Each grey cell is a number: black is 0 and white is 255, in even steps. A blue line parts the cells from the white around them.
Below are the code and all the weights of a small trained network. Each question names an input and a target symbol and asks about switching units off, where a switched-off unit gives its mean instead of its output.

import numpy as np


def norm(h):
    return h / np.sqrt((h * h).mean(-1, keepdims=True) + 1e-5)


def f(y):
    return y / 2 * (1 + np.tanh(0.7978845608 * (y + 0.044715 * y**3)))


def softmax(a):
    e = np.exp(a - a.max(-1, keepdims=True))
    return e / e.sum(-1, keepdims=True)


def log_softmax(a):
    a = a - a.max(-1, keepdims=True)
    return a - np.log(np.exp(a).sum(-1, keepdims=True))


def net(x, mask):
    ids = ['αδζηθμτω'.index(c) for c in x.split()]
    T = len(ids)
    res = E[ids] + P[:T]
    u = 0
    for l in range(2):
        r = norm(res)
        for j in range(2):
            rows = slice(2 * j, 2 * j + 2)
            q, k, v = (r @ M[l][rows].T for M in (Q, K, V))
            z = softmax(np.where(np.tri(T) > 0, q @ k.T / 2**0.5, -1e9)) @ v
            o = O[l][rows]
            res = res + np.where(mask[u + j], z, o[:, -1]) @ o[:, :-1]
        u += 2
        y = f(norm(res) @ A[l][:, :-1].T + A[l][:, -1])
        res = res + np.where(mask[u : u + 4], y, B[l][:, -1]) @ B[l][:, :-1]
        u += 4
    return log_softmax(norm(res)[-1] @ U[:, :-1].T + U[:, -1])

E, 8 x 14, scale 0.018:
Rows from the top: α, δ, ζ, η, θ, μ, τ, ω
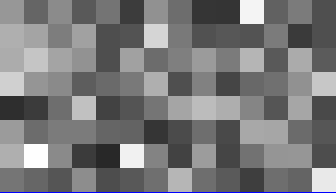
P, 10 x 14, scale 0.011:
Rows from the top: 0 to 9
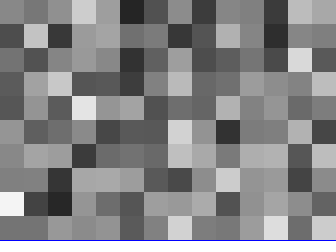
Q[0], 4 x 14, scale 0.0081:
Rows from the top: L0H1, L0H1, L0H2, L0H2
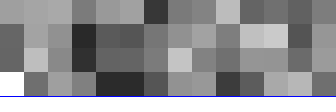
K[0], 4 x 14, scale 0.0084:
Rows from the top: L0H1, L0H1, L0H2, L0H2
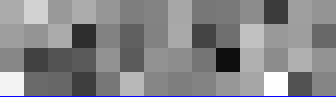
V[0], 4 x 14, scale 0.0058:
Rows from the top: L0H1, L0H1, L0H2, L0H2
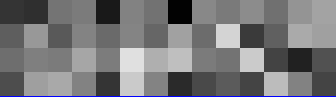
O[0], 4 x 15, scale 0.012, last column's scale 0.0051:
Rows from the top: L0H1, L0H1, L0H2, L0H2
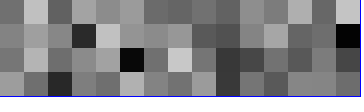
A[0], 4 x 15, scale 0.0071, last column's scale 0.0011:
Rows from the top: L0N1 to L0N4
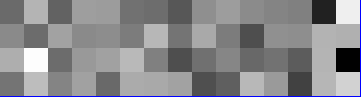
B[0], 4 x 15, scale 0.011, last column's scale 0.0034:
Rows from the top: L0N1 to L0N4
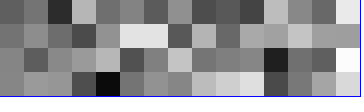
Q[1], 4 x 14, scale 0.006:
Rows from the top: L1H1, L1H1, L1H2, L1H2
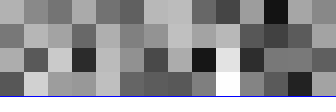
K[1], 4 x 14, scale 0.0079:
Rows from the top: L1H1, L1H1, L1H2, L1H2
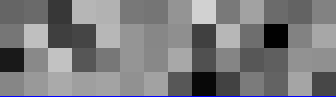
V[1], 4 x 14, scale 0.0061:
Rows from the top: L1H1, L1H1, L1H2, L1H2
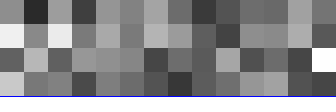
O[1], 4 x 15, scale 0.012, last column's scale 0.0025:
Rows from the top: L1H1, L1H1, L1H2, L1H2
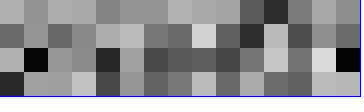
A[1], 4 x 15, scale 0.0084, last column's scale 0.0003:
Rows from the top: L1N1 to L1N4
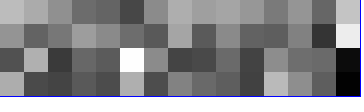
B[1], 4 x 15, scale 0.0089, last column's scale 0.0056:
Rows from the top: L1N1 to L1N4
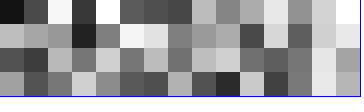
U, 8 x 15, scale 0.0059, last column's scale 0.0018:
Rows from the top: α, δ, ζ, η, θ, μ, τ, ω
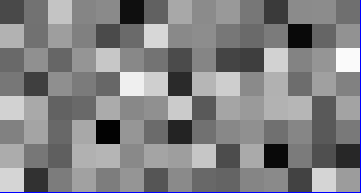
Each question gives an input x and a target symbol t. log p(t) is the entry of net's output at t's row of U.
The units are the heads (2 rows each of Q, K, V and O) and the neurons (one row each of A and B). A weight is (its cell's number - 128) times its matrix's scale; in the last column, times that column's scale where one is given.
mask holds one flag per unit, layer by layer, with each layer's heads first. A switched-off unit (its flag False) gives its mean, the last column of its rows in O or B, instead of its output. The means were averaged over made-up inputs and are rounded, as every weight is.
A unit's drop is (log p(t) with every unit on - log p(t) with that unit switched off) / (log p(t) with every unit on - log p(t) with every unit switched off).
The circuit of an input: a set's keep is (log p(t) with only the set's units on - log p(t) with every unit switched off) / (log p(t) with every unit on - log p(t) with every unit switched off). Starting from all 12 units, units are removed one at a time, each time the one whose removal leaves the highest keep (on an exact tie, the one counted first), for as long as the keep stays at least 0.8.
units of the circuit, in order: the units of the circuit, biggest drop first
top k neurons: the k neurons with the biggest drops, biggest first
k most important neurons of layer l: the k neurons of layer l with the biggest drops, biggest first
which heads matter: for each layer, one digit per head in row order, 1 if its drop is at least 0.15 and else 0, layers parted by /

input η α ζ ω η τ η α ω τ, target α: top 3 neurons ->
L0N3, L1N2, L1N1
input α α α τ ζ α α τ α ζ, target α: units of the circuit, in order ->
L0H2
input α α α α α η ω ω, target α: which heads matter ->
00 / 00
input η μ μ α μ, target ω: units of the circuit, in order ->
L0N1, L1N4, L0H2
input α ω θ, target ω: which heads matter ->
10 / 01
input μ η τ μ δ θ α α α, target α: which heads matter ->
01 / 11
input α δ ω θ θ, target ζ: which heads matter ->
11 / 00
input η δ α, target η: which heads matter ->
00 / 10
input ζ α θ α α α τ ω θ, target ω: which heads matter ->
00 / 01
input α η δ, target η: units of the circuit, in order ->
L0H2, L0N3
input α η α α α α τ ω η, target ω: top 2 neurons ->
L1N4, L0N4
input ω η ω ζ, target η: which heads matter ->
11 / 01
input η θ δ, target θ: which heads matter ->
10 / 10
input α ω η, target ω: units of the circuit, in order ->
L1H2
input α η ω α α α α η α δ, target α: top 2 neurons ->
L1N2, L1N1
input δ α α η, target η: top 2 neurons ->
L0N2, L1N4
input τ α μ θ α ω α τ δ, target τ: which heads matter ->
01 / 00
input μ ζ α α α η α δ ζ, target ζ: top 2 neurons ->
L1N1, L0N4
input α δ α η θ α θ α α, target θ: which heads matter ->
00 / 11
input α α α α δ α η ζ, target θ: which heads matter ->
01 / 10
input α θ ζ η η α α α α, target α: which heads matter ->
11 / 01
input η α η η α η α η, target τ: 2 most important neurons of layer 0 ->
L0N3, L0N4
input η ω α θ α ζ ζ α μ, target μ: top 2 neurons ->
L1N1, L0N3
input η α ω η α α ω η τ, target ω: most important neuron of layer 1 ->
L1N4
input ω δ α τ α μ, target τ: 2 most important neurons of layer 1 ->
L1N4, L1N1
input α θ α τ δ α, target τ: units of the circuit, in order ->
L0H2, L0H1, L1H2
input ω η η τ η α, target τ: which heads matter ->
11 / 11
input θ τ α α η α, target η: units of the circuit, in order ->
L1N2, L0H1, L0N4, L1N4
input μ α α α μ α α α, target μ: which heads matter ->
00 / 00
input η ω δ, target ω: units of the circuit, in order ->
L1H2
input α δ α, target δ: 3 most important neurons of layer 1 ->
L1N2, L1N1, L1N4
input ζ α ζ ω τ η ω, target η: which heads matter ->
01 / 00
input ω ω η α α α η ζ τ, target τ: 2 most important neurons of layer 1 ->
L1N4, L1N2
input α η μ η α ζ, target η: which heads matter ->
01 / 01
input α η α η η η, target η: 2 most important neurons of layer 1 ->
L1N3, L1N4
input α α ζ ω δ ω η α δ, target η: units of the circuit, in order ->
L0H2, L1N1
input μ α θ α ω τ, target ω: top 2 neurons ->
L0N4, L1N4
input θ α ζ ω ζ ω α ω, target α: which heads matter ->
10 / 00
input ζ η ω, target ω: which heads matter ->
00 / 01
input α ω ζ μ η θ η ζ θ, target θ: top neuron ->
L1N2
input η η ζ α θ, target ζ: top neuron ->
L0N1
